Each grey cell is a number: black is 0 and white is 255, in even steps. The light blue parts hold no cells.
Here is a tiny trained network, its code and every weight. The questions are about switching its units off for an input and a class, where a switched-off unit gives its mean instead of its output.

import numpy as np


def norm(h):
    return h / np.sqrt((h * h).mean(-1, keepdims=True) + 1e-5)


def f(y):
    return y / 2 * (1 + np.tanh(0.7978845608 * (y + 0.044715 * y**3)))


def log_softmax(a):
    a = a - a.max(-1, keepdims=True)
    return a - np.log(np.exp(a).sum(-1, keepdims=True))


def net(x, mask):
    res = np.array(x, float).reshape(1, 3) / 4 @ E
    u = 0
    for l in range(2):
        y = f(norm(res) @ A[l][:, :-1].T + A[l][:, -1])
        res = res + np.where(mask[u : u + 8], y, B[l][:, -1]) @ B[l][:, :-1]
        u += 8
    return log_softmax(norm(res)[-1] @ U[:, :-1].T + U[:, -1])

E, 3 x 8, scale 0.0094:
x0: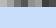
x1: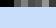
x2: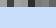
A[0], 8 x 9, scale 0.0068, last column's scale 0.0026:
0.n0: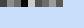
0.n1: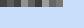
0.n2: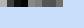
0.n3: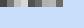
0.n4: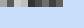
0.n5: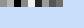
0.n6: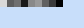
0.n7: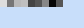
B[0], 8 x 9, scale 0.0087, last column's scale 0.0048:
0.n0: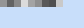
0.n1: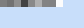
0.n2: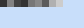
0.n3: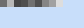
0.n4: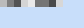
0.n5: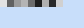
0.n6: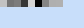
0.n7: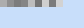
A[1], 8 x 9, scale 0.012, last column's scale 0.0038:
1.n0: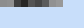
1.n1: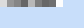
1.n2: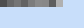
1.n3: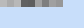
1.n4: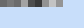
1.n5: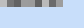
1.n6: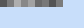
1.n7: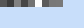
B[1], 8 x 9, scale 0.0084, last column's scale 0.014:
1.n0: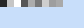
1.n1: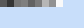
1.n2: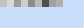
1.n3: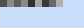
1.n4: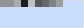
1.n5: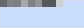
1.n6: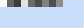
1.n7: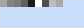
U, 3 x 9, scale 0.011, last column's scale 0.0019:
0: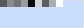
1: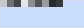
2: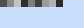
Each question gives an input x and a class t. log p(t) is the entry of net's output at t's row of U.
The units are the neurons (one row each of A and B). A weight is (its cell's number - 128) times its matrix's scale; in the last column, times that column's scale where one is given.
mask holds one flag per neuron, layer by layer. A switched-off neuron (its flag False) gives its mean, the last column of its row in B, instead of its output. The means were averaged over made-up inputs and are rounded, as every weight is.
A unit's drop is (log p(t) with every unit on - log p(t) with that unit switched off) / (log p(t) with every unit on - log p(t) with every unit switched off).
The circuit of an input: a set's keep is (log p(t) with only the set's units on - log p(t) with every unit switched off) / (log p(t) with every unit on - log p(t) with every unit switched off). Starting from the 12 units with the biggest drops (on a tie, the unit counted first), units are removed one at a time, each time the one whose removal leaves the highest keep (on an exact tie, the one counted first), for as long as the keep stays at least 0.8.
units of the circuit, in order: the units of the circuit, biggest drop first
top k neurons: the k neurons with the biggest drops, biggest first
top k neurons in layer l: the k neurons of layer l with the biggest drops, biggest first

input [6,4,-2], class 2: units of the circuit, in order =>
[1.n0]
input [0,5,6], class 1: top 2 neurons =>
[0.n4, 0.n7]
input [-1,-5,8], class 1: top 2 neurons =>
[0.n4, 0.n7]
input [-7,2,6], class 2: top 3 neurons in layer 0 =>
[0.n3, 0.n0, 0.n5]
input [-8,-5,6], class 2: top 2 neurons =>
[1.n4, 0.n3]
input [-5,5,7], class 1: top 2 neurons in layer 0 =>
[0.n4, 0.n2]
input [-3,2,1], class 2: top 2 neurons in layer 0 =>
[0.n3, 0.n0]
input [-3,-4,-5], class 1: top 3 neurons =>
[0.n5, 1.n7, 0.n1]
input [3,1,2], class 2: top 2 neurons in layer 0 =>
[0.n2, 0.n6]
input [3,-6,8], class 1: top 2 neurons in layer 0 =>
[0.n7, 0.n4]
